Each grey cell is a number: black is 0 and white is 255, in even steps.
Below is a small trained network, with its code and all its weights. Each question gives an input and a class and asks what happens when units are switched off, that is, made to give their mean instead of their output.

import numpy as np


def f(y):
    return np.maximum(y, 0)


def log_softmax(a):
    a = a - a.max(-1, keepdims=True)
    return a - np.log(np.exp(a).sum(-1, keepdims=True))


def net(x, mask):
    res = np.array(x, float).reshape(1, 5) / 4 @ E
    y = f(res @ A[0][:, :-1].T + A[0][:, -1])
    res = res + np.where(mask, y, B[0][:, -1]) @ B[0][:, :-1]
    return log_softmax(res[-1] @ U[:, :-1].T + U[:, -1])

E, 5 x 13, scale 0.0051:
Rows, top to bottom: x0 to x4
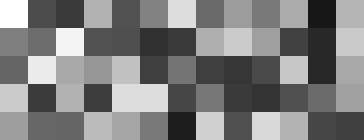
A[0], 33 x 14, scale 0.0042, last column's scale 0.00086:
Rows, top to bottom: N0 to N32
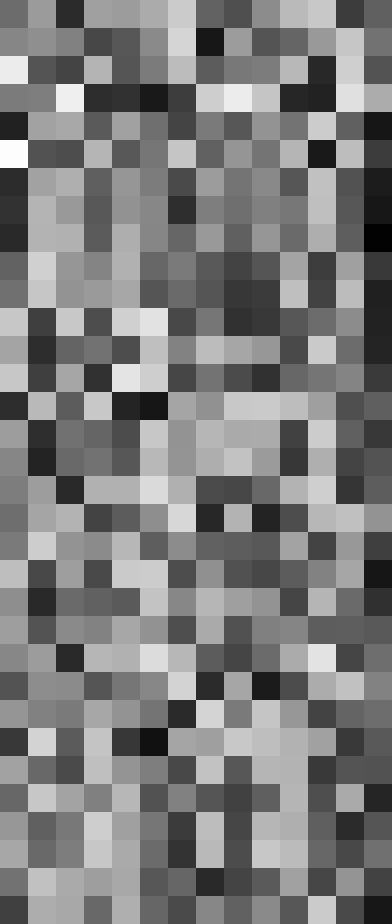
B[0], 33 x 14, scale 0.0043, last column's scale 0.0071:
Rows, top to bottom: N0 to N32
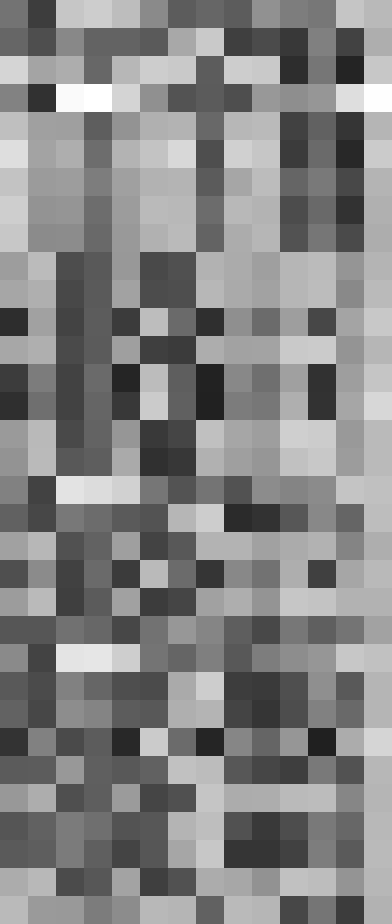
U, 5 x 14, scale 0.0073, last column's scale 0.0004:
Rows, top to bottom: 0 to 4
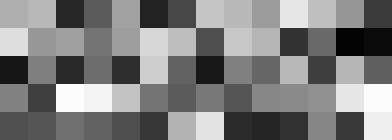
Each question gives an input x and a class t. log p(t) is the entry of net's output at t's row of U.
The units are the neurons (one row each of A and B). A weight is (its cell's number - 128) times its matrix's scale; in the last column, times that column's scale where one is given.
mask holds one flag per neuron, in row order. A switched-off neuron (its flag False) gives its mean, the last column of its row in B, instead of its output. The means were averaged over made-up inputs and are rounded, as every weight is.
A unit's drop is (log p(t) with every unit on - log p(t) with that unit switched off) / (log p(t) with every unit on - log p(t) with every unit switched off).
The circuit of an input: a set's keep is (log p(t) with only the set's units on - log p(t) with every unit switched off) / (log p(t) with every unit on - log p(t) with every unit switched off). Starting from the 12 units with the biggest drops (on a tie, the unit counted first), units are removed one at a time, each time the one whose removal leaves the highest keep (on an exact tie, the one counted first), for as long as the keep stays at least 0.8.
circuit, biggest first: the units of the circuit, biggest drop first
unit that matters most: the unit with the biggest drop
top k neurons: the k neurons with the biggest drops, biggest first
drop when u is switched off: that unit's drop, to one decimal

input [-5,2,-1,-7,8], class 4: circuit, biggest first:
N30, N25
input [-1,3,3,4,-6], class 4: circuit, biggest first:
N18, N24
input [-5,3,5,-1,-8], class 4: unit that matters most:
N18
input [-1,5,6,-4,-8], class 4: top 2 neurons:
N18, N24
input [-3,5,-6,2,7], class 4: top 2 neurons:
N25, N30
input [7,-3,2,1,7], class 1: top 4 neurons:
N5, N2, N18, N24
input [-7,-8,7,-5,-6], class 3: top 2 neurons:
N17, N23
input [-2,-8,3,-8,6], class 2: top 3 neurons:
N26, N14, N3
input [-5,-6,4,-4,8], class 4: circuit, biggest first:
N30, N29
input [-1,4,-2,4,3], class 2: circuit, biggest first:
N11, N13, N20
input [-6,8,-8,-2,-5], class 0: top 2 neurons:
N15, N16
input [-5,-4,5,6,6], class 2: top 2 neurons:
N13, N11
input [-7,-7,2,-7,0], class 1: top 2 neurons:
N4, N7
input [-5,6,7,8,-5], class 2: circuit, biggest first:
N11
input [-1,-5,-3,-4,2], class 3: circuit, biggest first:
N23, N17
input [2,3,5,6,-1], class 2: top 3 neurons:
N13, N11, N20
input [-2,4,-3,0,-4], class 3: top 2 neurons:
N3, N30
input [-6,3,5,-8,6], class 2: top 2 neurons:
N26, N14
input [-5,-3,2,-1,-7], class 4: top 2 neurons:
N18, N24
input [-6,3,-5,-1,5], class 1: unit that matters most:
N6
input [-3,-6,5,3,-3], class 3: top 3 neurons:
N17, N23, N0
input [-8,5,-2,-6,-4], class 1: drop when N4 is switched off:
0.1
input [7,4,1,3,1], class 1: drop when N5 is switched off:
0.2
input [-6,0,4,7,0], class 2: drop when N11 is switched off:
0.8
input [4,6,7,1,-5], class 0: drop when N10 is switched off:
0.2
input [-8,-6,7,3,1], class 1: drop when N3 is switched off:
0.1
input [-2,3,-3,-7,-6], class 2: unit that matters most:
N14
